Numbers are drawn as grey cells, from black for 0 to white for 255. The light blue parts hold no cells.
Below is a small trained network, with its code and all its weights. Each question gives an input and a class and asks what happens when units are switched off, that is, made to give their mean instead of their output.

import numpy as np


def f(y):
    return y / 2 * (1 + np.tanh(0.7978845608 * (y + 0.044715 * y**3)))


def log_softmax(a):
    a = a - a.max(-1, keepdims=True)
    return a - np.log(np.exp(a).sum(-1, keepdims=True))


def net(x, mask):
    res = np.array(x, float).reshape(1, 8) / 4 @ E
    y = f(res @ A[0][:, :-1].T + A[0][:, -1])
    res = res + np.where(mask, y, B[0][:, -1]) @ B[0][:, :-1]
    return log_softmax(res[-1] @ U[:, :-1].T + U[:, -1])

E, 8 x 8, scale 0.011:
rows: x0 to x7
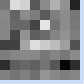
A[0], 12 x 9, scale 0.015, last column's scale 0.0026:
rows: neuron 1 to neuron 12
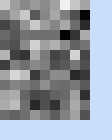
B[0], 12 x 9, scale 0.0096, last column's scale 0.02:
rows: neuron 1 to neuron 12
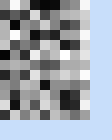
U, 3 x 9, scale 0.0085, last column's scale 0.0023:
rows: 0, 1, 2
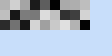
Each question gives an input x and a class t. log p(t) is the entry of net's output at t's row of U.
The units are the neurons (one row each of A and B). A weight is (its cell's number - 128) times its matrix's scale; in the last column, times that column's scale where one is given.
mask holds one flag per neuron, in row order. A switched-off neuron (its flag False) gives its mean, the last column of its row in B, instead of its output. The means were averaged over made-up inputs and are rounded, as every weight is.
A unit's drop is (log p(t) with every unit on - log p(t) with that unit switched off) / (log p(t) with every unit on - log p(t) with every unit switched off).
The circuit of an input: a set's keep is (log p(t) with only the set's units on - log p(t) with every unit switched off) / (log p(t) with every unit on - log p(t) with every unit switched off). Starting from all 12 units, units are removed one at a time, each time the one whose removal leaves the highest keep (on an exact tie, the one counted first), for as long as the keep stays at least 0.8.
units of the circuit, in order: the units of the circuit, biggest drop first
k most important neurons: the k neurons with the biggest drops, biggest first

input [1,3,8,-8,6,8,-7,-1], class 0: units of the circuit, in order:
(neuron 1)
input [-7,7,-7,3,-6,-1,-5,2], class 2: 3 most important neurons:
(neuron 6; neuron 4; neuron 5)
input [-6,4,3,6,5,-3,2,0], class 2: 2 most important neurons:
(neuron 6; neuron 11)
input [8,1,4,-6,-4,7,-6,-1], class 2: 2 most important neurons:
(neuron 8; neuron 4)
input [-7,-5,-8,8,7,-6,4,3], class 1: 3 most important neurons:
(neuron 5; neuron 3; neuron 8)
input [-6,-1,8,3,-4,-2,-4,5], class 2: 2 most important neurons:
(neuron 6; neuron 4)
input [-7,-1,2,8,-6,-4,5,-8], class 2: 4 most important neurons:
(neuron 6; neuron 1; neuron 5; neuron 12)
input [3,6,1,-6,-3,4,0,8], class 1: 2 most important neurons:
(neuron 6; neuron 11)
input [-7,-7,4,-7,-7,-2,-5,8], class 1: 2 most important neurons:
(neuron 11; neuron 10)
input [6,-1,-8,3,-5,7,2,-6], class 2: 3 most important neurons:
(neuron 8; neuron 2; neuron 5)
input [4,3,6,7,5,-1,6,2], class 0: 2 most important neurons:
(neuron 4; neuron 11)
